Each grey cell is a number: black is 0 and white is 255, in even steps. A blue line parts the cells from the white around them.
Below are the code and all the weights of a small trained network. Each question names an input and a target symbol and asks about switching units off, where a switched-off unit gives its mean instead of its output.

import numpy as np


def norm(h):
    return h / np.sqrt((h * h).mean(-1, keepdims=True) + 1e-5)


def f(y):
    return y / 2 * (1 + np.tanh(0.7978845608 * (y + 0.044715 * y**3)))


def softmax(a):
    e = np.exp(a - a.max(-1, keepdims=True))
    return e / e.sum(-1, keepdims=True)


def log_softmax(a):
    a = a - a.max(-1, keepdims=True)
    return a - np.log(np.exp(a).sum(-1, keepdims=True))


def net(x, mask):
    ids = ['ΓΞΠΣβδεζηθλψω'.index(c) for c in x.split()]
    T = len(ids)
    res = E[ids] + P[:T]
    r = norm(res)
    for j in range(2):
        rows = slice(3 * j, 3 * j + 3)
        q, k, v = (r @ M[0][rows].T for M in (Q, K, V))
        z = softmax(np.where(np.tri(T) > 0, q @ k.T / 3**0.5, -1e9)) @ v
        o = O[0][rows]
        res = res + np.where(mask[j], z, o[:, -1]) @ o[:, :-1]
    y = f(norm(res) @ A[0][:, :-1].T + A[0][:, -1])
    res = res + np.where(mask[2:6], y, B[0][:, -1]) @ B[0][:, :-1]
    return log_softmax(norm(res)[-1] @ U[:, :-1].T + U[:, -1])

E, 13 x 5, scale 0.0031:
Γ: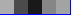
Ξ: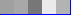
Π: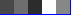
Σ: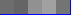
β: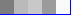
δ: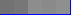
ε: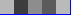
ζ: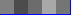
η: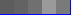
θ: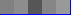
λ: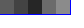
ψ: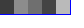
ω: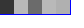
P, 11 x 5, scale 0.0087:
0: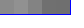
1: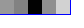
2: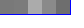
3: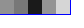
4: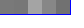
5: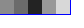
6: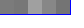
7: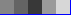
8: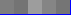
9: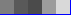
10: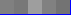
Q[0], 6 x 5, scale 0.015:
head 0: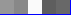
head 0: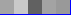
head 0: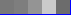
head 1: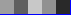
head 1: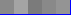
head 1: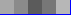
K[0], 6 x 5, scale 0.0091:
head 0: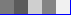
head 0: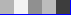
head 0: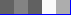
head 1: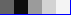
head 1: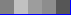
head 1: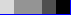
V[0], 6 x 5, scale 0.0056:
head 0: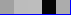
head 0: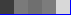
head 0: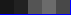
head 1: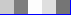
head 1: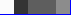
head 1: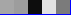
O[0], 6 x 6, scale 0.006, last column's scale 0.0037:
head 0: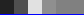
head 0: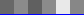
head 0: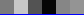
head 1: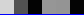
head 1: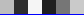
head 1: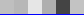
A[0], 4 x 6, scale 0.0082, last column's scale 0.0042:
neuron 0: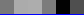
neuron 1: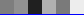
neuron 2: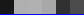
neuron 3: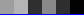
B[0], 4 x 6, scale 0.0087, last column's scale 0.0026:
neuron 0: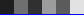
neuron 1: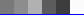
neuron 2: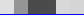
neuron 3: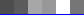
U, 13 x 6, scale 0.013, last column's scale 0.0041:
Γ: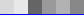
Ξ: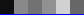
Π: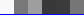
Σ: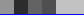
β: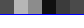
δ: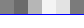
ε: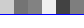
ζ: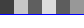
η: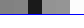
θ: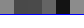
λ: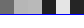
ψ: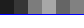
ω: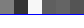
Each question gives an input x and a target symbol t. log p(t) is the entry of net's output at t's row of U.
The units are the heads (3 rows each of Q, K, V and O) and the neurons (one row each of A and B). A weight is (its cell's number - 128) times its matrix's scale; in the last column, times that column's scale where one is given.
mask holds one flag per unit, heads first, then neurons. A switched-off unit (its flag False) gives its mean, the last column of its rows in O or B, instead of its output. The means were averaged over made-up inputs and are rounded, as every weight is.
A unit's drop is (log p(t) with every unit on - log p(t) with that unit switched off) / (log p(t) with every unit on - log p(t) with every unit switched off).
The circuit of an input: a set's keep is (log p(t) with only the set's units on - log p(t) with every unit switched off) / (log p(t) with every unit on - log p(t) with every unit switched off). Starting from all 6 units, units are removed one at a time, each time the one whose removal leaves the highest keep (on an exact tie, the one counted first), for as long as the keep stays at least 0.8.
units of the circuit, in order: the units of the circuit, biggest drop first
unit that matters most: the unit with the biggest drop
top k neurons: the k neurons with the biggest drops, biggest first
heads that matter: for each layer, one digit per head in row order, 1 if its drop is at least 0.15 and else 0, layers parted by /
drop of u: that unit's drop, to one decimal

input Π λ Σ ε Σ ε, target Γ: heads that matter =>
11
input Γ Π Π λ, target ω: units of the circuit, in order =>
(head 1)
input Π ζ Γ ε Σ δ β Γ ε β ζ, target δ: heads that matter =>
10
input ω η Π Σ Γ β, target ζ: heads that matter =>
01
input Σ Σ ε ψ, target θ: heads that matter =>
11
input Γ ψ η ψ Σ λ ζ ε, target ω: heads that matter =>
01
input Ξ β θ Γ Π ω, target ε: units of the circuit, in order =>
(head 1; head 0)
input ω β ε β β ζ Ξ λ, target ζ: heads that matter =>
01
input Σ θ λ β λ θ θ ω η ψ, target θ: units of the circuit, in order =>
(head 1; neuron 1; head 0)
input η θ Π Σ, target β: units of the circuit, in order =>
(neuron 1; head 1)
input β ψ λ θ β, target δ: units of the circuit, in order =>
(head 0; head 1)
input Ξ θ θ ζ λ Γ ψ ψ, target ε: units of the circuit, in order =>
(head 1; head 0)
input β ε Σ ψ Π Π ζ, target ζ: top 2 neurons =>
(neuron 0; neuron 1)
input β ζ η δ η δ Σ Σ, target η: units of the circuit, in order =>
(head 1)
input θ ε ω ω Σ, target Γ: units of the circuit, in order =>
(neuron 2; head 0; head 1)
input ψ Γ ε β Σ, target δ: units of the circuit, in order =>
(head 0; neuron 1)
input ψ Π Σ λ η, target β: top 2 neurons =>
(neuron 0; neuron 2)
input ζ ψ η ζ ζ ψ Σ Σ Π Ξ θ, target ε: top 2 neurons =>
(neuron 2; neuron 1)
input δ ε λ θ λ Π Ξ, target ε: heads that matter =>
10
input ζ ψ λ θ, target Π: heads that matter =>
01
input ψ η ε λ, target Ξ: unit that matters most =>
head 0
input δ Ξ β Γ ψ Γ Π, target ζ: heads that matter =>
11
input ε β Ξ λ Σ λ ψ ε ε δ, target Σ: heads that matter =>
01
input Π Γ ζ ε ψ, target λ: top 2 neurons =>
(neuron 2; neuron 1)
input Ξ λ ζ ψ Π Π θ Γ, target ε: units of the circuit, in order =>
(head 0; head 1)
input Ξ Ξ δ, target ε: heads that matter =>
11
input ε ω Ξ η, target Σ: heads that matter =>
01
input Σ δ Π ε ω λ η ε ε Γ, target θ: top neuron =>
(neuron 1)
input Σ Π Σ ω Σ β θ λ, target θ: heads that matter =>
11
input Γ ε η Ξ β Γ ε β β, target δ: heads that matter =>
00
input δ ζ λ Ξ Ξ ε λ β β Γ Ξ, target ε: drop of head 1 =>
0.2
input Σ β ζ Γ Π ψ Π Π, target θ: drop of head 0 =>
0.2
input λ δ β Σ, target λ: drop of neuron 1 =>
0.1
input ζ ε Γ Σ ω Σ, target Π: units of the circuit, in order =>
(head 0)
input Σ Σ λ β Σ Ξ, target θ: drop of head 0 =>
0.3
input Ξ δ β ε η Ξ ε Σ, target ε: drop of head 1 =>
0.2
